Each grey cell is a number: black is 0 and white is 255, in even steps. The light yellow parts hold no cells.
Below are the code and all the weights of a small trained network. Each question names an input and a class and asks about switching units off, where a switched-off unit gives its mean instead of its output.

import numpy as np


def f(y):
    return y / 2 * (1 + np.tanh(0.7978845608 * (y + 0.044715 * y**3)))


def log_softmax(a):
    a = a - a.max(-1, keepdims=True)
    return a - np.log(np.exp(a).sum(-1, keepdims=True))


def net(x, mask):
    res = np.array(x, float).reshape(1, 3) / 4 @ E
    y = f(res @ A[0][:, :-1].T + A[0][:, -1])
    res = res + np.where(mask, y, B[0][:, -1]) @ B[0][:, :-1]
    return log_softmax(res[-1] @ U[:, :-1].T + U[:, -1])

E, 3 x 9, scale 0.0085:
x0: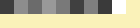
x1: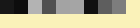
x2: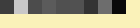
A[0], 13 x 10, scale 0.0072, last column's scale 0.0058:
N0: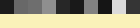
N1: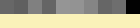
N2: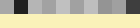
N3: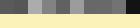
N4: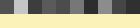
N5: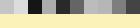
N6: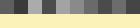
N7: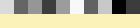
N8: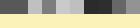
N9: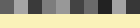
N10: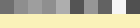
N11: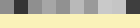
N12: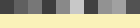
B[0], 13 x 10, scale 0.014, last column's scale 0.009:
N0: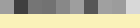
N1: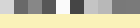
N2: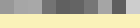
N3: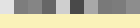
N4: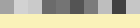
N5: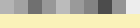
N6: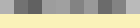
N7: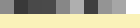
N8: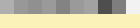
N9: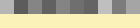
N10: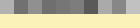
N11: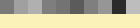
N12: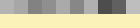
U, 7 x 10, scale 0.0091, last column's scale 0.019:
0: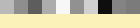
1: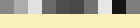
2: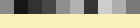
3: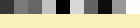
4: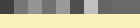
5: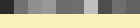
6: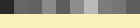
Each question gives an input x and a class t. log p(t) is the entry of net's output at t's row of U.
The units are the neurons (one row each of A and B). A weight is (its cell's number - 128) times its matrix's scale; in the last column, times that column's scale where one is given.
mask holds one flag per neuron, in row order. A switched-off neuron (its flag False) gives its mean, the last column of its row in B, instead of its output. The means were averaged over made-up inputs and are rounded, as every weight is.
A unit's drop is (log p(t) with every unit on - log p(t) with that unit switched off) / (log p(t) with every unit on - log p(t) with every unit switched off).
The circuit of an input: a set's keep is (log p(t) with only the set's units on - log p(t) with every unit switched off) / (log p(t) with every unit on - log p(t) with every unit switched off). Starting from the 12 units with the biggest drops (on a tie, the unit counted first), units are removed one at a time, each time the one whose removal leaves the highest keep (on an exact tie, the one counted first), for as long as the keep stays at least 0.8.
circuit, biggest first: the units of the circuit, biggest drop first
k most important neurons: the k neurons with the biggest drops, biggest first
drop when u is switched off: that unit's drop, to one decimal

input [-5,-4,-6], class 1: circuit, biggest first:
(N2)
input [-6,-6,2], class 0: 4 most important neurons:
(N5; N0; N10; N9)
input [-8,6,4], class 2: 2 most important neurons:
(N7; N5)
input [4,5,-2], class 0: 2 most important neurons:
(N7; N8)
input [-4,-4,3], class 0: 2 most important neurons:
(N5; N0)
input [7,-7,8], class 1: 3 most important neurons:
(N4; N9; N7)
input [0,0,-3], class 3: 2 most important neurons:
(N4; N9)
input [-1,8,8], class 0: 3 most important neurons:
(N8; N12; N6)
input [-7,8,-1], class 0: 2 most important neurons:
(N8; N12)
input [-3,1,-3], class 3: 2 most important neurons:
(N4; N0)
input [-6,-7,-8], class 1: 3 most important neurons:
(N2; N11; N8)
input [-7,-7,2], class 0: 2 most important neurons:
(N5; N0)
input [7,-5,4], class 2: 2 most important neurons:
(N0; N9)
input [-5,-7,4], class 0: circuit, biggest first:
(N5)
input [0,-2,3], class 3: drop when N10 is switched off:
0.2
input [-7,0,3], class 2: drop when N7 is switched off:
0.9
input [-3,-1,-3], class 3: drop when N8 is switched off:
-0.2
